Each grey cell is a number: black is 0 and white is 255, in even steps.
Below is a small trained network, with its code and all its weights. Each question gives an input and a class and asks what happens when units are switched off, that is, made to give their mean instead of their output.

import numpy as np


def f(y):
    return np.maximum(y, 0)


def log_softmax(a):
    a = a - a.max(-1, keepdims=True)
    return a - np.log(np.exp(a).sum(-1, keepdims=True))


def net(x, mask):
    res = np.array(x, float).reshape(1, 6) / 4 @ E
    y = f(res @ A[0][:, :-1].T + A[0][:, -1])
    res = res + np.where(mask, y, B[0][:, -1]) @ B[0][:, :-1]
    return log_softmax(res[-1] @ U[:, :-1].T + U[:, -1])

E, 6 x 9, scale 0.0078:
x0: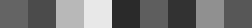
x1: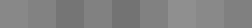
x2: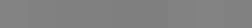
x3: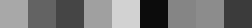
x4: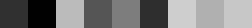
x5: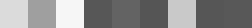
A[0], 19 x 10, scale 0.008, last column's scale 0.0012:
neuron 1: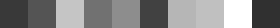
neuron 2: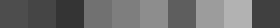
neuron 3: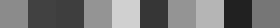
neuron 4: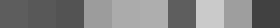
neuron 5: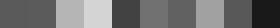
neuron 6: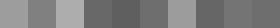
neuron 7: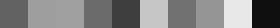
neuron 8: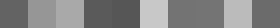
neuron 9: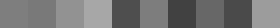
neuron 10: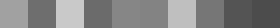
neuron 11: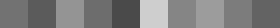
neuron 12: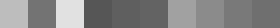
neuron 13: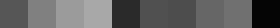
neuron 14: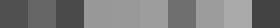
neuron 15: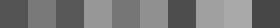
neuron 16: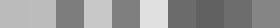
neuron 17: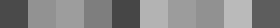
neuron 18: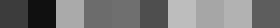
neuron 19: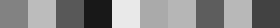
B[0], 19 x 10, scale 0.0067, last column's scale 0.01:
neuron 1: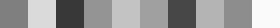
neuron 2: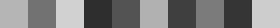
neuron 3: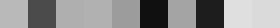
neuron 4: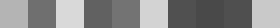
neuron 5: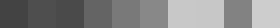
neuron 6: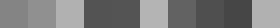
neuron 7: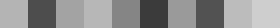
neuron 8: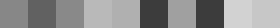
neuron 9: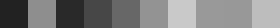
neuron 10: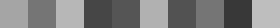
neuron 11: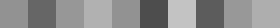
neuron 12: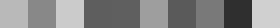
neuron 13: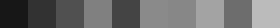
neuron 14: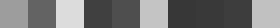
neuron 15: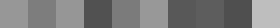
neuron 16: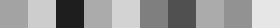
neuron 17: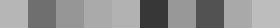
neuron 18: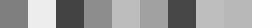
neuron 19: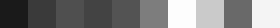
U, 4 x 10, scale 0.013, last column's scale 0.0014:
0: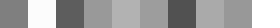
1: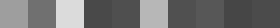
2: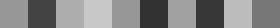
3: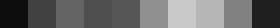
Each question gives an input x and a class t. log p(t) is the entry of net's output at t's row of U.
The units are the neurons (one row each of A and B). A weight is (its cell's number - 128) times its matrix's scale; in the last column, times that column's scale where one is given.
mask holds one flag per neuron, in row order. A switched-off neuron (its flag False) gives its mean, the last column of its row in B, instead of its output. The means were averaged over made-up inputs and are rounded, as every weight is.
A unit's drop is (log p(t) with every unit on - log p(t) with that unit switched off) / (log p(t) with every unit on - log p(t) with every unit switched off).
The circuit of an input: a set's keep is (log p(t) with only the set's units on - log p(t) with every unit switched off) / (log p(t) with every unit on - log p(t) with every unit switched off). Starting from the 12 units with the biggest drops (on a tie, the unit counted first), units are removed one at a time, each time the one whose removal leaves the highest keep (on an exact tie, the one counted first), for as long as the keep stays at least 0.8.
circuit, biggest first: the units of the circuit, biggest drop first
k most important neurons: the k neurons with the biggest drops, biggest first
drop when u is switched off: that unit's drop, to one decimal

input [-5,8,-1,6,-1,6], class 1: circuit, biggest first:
[neuron 10]
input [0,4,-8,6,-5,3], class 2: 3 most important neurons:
[neuron 3; neuron 18; neuron 1]
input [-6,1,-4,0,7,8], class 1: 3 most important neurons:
[neuron 12; neuron 10; neuron 16]
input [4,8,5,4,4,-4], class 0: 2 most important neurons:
[neuron 18; neuron 19]
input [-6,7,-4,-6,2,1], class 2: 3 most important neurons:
[neuron 7; neuron 8; neuron 17]
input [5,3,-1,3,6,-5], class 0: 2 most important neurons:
[neuron 18; neuron 1]
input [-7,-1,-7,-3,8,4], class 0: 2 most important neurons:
[neuron 1; neuron 18]
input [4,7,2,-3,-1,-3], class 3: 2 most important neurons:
[neuron 3; neuron 5]
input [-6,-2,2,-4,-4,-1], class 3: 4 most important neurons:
[neuron 19; neuron 18; neuron 1; neuron 3]
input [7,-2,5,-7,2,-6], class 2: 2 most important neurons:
[neuron 7; neuron 17]
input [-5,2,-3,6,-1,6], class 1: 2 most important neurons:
[neuron 10; neuron 8]
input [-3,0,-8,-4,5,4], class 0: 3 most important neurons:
[neuron 1; neuron 18; neuron 3]
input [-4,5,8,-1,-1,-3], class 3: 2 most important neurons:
[neuron 19; neuron 12]
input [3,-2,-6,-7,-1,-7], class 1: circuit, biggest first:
[neuron 14]
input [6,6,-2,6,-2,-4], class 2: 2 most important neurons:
[neuron 3; neuron 19]
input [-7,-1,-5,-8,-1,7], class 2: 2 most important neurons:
[neuron 8; neuron 7]
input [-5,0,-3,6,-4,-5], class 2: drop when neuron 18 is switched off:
0.1
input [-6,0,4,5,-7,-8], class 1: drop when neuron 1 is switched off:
0.2
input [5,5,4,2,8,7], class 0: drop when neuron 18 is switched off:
0.8
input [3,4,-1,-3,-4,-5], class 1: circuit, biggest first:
[neuron 18]
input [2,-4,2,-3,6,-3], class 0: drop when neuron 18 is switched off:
0.2
